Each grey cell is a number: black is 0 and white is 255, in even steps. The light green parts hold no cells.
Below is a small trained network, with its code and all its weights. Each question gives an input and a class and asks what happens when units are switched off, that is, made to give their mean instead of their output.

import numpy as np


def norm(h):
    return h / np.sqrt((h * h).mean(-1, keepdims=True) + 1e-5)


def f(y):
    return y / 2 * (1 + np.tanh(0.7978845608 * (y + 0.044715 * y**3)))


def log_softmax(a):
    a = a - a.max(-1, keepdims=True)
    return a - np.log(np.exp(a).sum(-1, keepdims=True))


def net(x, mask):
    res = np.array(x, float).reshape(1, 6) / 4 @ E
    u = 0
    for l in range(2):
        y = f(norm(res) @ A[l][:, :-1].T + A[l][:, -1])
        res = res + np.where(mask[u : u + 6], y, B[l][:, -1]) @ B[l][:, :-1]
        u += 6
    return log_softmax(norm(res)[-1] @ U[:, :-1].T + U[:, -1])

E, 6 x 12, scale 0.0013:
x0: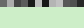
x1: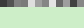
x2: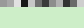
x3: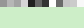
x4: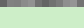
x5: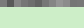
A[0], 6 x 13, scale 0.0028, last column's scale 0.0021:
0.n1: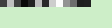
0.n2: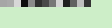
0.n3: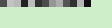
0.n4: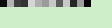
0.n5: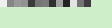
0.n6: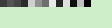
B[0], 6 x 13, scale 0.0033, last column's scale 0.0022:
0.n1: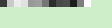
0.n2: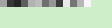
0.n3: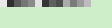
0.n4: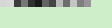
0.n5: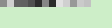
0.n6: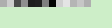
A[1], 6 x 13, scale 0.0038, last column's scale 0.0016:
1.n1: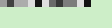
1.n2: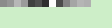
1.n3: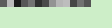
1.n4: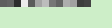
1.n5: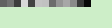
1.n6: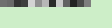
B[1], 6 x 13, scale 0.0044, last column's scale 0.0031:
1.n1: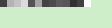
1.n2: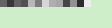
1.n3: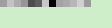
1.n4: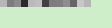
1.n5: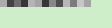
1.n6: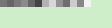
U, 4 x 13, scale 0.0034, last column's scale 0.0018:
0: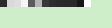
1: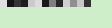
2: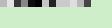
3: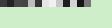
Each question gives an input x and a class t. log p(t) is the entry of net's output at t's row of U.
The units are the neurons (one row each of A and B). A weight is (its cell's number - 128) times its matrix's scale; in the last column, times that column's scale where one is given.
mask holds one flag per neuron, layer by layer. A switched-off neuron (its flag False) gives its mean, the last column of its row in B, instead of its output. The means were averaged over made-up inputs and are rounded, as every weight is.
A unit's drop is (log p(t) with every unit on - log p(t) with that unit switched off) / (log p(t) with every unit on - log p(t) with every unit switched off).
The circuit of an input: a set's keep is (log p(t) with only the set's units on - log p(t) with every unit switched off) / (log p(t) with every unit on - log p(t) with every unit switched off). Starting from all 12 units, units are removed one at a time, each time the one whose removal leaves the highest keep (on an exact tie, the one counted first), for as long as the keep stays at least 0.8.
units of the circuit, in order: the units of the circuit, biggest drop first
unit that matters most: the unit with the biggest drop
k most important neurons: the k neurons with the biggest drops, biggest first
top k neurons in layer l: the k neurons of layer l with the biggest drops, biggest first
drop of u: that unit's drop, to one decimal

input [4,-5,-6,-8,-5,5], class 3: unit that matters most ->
1.n6
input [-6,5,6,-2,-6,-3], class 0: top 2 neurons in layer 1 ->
(1.n1; 1.n5)
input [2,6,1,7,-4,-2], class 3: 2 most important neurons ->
(1.n2; 0.n5)
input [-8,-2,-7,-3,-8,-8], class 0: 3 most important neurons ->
(1.n1; 0.n2; 0.n3)
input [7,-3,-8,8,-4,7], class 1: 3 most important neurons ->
(1.n5; 1.n4; 1.n1)
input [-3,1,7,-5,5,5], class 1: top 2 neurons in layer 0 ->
(0.n3; 0.n2)
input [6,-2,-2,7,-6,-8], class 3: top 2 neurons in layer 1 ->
(1.n2; 1.n1)
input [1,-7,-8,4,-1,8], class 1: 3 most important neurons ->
(1.n5; 1.n4; 0.n6)
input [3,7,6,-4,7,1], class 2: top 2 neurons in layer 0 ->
(0.n6; 0.n4)
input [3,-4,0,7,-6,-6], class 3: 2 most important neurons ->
(1.n2; 0.n6)
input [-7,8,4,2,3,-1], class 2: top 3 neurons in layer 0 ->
(0.n6; 0.n4; 0.n1)
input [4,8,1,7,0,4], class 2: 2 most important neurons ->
(0.n6; 1.n3)
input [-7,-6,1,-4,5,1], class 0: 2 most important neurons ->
(1.n1; 0.n6)
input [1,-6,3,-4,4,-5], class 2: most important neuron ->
(0.n5)
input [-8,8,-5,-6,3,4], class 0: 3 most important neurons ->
(1.n1; 0.n5; 1.n2)
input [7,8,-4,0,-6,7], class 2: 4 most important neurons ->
(0.n6; 0.n4; 1.n1; 1.n3)
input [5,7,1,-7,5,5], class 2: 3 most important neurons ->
(0.n4; 0.n6; 1.n3)
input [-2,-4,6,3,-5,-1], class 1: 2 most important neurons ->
(0.n2; 0.n6)
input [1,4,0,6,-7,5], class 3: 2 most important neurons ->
(1.n2; 0.n5)
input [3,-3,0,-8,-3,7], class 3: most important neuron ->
(1.n6)
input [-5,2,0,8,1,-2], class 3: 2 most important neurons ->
(1.n2; 0.n1)
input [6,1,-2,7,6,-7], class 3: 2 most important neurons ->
(1.n2; 1.n1)
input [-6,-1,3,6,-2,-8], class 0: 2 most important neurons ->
(1.n1; 1.n6)
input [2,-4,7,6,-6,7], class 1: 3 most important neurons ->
(0.n2; 0.n3; 1.n6)
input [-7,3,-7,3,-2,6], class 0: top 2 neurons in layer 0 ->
(0.n2; 0.n3)
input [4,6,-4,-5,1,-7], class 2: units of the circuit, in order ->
(0.n4; 1.n3)
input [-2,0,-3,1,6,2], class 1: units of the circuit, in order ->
(1.n4)
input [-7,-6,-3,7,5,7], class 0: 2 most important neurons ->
(1.n1; 1.n6)
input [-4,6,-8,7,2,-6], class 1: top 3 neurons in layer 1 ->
(1.n4; 1.n5; 1.n6)
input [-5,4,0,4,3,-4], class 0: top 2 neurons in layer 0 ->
(0.n5; 0.n6)
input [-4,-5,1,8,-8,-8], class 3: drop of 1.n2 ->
0.7
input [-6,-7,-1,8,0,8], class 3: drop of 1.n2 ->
0.8
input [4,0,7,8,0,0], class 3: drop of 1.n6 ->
-0.1
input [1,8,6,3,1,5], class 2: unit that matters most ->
0.n6
